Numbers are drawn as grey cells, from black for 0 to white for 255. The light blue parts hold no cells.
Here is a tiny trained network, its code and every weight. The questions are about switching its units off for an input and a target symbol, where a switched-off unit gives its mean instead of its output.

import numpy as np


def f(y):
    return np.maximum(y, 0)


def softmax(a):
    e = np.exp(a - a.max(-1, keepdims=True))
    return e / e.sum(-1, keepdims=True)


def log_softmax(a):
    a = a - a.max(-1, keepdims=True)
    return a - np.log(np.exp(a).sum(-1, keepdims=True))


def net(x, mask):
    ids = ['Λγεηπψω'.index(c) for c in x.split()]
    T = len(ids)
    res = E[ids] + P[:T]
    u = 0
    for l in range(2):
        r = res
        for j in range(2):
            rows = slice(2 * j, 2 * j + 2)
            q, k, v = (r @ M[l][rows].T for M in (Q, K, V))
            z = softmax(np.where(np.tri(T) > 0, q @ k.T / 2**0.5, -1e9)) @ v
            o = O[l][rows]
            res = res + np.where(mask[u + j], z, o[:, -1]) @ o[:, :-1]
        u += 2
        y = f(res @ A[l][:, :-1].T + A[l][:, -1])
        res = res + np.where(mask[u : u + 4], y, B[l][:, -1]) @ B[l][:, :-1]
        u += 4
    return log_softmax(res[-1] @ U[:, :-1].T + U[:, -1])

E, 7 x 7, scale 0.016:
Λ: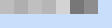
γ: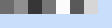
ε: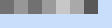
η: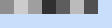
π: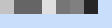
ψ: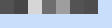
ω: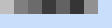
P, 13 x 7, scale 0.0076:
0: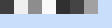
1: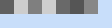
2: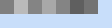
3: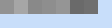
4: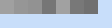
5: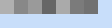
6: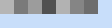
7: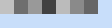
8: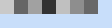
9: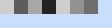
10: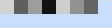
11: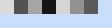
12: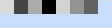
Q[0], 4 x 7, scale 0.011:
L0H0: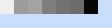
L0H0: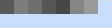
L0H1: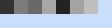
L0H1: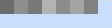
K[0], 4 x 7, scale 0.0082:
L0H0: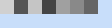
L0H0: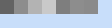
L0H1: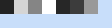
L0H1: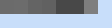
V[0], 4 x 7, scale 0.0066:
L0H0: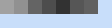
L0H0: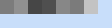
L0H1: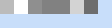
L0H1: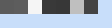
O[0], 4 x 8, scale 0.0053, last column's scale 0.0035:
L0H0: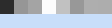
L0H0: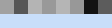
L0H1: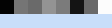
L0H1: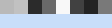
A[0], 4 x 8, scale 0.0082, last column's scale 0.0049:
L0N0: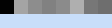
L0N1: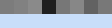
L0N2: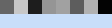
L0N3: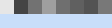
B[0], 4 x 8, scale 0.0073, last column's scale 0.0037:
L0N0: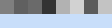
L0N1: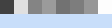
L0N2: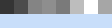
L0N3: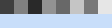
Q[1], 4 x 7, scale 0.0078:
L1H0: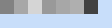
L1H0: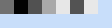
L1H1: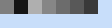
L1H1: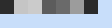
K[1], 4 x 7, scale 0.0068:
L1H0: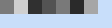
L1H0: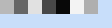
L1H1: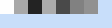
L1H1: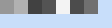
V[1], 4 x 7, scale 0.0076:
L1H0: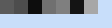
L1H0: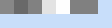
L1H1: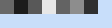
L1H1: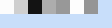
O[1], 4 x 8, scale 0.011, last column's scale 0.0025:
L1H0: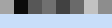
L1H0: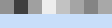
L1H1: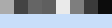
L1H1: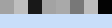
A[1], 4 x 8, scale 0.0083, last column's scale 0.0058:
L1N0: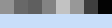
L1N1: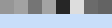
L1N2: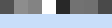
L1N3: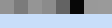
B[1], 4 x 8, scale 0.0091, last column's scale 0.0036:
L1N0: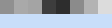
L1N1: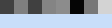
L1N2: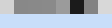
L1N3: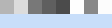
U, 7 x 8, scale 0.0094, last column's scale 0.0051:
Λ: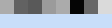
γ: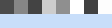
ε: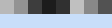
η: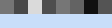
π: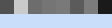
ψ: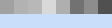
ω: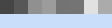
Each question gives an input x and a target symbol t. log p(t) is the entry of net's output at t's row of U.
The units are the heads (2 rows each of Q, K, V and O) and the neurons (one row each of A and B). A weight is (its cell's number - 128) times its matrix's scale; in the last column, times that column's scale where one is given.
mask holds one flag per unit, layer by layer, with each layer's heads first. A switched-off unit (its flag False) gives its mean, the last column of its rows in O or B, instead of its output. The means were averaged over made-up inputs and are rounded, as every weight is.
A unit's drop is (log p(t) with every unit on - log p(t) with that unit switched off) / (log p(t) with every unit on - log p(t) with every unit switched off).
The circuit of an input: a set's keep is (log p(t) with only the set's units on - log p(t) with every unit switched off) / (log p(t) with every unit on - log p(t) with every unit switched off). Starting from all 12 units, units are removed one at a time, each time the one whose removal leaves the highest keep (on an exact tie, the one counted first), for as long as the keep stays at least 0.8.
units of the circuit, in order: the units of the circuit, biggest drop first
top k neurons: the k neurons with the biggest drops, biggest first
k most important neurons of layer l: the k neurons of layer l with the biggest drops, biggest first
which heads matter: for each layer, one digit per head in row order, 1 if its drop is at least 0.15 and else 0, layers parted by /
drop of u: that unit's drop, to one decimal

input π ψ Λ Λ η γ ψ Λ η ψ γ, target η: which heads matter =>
00 / 01
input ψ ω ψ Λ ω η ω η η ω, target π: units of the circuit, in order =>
(L0H1 L1H1 L0N1)
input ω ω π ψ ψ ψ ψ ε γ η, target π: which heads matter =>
11 / 01
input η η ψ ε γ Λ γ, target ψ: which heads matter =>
01 / 10
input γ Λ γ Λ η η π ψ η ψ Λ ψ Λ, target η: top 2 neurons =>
(L0N3 L1N3)
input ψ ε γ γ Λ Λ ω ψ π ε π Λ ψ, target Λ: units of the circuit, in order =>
(L1H1 L0H1)
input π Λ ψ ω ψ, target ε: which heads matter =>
10 / 10
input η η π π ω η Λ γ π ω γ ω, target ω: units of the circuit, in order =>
(L0H1 L1H0 L0N1)
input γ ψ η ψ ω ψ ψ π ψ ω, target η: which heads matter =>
00 / 11
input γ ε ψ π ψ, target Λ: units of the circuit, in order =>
(L1H1)
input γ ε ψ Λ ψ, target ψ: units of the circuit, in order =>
(L1H1 L1H0 L0H1)
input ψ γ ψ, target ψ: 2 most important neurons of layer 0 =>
(L0N3 L0N0)
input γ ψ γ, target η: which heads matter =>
10 / 01
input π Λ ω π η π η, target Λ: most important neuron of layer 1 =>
(L1N2)
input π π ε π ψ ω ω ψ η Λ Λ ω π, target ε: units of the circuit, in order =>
(L1N0 L1H1)
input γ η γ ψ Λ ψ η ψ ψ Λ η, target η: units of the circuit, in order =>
(L1H1 L0H1 L0N1)
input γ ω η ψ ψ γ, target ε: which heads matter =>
01 / 10
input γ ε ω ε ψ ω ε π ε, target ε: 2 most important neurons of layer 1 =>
(L1N0 L1N1)
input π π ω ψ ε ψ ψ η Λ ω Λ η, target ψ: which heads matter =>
01 / 11
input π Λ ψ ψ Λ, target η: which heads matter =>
10 / 01
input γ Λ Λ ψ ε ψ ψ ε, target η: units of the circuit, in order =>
(L1H1)
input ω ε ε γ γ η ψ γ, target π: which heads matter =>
01 / 10
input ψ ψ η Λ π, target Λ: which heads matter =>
10 / 00
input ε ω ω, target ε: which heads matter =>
10 / 10
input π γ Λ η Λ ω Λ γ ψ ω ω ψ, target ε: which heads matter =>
00 / 11
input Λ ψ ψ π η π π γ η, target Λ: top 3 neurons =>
(L1N2 L1N1 L0N1)
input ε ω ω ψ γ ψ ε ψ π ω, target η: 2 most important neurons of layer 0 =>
(L0N3 L0N1)
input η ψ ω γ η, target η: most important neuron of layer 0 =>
(L0N2)
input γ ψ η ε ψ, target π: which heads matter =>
11 / 11
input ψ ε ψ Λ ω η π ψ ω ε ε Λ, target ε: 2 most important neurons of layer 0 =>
(L0N1 L0N0)
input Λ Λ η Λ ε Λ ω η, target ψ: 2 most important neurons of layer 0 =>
(L0N1 L0N3)
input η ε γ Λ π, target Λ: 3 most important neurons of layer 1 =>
(L1N2 L1N3 L1N1)
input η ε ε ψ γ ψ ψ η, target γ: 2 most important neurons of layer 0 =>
(L0N0 L0N1)
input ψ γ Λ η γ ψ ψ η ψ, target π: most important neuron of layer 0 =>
(L0N1)
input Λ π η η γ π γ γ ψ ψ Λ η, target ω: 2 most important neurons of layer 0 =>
(L0N1 L0N0)
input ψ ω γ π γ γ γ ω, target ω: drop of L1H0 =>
0.3
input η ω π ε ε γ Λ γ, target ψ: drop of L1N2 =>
-0.1
